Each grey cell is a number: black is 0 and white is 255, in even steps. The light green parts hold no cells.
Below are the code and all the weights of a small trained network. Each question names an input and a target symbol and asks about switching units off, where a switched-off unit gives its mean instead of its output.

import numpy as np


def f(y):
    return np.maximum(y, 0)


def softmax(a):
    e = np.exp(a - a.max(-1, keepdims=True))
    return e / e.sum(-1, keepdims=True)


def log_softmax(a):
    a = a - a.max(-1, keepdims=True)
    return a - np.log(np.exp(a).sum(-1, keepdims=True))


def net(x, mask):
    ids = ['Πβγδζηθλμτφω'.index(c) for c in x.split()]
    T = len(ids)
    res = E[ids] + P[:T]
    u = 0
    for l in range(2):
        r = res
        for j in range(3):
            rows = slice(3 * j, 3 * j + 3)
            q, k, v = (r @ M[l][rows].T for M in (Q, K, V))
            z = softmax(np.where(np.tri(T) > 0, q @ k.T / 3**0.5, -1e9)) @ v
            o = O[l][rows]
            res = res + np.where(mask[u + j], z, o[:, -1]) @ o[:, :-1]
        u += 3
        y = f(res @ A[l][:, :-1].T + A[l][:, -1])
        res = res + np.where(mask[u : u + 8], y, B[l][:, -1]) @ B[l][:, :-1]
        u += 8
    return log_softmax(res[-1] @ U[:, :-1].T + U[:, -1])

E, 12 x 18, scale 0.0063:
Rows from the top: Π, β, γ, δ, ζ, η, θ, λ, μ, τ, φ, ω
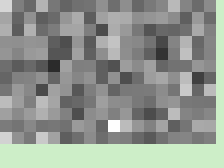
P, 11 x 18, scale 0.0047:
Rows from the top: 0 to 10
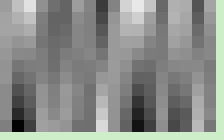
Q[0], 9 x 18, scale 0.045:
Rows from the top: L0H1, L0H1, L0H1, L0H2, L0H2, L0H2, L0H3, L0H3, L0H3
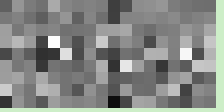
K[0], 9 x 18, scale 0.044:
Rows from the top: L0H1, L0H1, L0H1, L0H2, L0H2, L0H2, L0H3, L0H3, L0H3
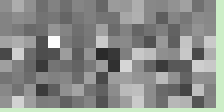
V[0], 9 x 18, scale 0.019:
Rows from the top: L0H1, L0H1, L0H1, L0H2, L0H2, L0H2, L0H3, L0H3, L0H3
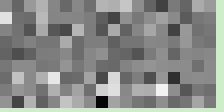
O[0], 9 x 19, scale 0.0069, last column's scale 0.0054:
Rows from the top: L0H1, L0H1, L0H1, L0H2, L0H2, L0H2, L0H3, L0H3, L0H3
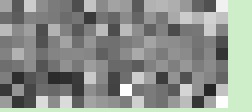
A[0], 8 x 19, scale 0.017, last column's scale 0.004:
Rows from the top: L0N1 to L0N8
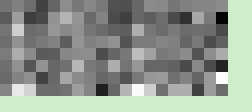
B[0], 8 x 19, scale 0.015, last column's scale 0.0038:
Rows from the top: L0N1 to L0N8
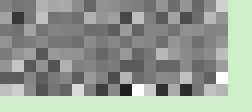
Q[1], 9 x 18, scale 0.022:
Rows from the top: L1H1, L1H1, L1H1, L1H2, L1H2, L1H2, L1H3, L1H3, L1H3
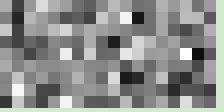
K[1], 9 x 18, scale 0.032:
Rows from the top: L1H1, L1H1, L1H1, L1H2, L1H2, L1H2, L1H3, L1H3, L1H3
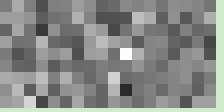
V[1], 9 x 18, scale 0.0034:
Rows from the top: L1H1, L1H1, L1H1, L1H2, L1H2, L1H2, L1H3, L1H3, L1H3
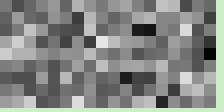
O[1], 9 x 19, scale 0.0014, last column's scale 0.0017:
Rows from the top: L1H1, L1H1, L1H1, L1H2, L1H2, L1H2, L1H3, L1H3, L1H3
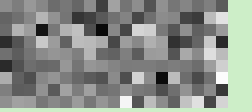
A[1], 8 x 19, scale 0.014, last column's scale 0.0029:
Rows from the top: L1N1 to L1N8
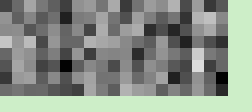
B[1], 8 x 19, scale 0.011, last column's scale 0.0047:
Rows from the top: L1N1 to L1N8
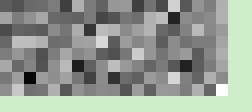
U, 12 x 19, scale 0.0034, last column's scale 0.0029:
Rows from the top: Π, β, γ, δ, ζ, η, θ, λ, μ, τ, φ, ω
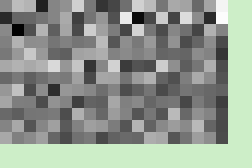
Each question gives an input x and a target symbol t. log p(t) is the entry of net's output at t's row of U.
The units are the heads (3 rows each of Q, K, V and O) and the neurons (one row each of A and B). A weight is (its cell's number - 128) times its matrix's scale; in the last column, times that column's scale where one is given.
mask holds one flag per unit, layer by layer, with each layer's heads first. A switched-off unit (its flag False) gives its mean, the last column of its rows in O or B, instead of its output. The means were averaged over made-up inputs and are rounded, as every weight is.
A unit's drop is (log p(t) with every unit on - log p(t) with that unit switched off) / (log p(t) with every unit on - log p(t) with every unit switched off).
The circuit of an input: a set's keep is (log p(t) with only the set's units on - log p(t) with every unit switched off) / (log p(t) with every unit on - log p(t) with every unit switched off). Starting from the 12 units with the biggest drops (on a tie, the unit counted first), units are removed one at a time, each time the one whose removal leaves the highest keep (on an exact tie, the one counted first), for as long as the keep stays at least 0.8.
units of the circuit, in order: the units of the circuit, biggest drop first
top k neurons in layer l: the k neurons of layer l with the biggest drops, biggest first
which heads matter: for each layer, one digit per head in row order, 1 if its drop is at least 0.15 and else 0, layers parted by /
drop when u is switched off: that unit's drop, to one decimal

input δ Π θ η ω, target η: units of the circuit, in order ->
(L0H3)
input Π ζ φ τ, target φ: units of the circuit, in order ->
(L0H3, L1N8)
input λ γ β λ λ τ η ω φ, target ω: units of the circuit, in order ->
(L0H3, L1N2)
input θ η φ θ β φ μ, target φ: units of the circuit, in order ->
(L0H3, L1N8)
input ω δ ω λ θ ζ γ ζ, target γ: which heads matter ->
001 / 000
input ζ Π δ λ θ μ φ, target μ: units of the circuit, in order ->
(L1N6, L0H3)
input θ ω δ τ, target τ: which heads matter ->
101 / 000
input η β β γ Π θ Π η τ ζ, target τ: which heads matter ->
101 / 000
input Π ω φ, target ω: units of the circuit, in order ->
(L0H3, L1N2, L0N7)
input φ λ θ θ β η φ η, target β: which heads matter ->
010 / 000
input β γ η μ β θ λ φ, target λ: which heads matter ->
100 / 000
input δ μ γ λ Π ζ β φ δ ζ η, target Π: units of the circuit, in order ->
(L0H2, L0N8)
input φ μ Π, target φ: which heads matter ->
011 / 000
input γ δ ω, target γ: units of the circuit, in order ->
(L0H3)
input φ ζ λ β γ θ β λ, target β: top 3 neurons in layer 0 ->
(L0N8, L0N7, L0N1)
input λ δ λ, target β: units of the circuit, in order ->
(L0H2, L0N7, L0N8)
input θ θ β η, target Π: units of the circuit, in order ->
(L0N8, L0H2)
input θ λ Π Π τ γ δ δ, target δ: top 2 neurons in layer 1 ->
(L1N4, L1N6)
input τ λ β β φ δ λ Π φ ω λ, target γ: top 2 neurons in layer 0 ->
(L0N2, L0N1)
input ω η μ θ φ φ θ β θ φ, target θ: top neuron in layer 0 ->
(L0N7)
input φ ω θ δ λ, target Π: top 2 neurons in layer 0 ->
(L0N8, L0N5)
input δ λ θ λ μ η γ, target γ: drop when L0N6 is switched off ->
0.0
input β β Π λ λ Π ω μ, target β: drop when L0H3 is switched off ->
0.9
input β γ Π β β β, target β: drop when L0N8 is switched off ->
0.2
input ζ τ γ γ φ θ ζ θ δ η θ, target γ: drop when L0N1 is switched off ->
0.2
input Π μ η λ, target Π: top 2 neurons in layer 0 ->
(L0N8, L0N1)
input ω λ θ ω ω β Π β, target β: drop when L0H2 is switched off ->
-0.1
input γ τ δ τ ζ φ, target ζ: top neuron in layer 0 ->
(L0N7)
